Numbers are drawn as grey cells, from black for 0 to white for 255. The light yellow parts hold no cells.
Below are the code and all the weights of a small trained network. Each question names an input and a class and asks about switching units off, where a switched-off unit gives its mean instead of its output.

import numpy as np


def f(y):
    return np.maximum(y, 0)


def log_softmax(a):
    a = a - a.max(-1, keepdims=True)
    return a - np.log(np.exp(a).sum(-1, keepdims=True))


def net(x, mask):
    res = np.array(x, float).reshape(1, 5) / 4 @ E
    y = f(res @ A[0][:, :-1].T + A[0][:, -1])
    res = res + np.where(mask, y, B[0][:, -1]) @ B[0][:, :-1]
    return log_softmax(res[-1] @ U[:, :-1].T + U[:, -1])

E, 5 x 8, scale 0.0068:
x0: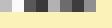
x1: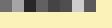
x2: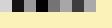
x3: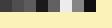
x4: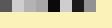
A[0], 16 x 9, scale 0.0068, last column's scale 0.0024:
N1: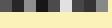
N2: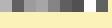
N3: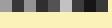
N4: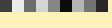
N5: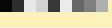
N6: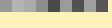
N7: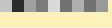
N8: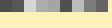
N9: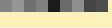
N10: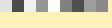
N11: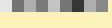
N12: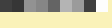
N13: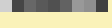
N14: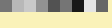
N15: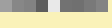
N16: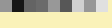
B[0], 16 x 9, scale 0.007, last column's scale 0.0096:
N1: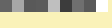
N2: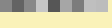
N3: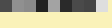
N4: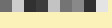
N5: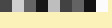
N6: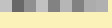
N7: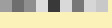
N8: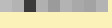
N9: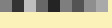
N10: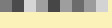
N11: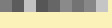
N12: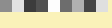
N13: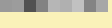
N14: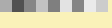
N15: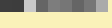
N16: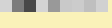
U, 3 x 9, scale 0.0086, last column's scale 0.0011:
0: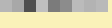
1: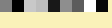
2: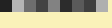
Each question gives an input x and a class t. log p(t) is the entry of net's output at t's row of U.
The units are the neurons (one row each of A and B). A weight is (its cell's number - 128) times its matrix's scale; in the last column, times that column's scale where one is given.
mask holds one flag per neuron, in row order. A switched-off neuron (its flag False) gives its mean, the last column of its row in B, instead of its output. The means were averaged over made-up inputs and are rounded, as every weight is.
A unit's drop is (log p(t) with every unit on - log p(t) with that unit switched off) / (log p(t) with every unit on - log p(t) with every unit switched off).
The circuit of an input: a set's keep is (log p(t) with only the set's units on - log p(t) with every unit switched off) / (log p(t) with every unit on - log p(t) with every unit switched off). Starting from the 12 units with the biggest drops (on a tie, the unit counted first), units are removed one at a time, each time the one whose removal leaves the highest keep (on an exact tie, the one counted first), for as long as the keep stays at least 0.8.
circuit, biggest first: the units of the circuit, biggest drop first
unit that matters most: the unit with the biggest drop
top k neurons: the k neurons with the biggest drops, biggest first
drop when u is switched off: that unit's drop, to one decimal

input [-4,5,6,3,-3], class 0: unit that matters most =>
N16
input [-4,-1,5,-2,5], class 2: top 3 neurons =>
(N5; N7; N16)
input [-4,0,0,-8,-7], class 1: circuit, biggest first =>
(N10; N12)
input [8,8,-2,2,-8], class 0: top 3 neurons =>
(N5; N16; N3)
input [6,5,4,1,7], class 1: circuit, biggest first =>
(N5; N12)
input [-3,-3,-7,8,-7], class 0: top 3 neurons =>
(N16; N8; N3)
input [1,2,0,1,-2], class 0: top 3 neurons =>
(N5; N3; N1)
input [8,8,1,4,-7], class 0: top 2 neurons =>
(N5; N16)
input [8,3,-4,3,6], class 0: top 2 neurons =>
(N5; N3)
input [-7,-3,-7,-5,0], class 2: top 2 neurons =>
(N5; N4)
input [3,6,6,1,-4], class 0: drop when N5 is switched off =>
0.4
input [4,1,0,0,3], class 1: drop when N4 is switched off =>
0.2
